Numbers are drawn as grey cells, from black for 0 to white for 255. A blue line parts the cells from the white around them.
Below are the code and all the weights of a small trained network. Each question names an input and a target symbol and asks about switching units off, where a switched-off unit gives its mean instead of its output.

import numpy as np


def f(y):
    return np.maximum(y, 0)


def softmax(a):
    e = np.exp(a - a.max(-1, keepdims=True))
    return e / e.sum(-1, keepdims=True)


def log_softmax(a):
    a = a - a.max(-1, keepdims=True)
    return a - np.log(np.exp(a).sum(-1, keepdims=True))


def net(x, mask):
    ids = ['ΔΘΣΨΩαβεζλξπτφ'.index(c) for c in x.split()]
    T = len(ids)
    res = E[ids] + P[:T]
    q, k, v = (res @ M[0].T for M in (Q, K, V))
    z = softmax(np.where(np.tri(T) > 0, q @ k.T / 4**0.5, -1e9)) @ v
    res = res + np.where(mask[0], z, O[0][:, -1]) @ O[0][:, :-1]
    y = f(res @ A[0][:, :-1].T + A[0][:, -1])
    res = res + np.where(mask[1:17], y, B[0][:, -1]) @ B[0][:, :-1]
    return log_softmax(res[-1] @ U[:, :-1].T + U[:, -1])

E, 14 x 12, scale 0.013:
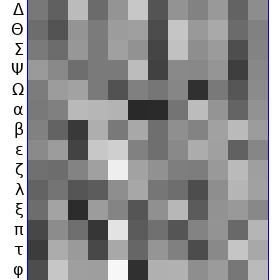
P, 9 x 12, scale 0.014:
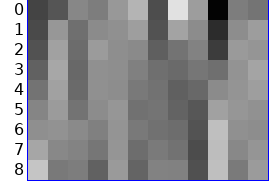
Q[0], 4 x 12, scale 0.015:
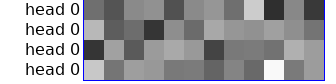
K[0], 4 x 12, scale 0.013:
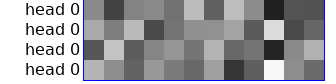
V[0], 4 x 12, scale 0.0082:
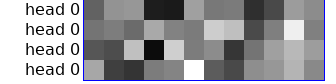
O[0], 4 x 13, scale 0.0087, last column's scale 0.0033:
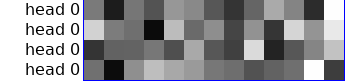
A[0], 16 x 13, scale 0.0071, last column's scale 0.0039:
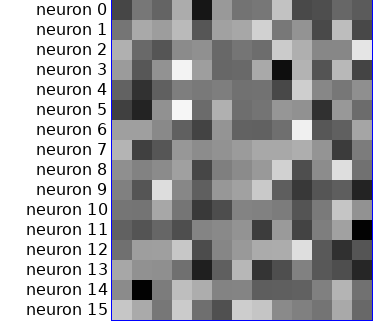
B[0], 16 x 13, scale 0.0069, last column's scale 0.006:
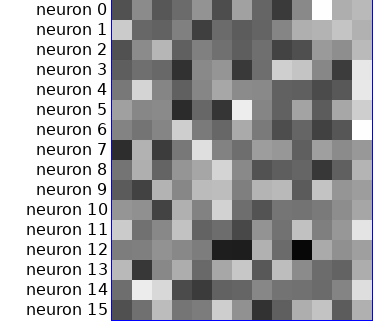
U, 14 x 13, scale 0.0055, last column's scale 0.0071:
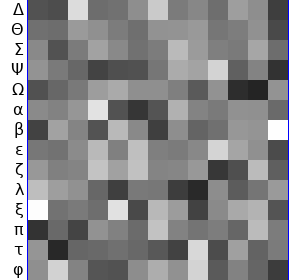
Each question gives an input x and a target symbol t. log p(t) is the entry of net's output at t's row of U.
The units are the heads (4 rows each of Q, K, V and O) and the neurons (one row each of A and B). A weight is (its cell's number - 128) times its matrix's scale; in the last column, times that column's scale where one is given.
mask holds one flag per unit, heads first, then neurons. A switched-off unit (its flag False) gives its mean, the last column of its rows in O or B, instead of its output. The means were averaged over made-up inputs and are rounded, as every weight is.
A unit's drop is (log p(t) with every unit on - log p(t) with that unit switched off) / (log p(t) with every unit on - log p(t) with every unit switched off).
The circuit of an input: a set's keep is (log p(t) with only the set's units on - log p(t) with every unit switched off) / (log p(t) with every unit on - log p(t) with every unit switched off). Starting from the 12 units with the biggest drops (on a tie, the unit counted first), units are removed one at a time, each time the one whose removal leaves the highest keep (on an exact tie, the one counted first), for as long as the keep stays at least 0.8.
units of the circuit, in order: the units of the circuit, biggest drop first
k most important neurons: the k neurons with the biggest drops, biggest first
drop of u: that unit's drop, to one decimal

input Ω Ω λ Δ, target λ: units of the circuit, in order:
[head 0; neuron 14; neuron 5; neuron 11]
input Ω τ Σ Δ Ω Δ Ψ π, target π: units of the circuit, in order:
[head 0; neuron 0; neuron 5]
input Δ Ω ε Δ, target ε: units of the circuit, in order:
[head 0; neuron 15; neuron 1; neuron 3]
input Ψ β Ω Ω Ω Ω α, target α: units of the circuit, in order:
[head 0; neuron 12]
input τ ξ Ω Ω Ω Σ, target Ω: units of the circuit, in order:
[head 0; neuron 6]
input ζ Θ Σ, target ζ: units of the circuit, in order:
[head 0; neuron 8]
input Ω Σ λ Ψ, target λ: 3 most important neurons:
[neuron 14; neuron 5; neuron 11]
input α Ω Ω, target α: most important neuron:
[neuron 12]
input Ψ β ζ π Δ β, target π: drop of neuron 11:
0.0
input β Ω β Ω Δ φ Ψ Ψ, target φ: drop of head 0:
1.1
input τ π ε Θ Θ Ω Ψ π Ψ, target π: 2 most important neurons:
[neuron 0; neuron 5]
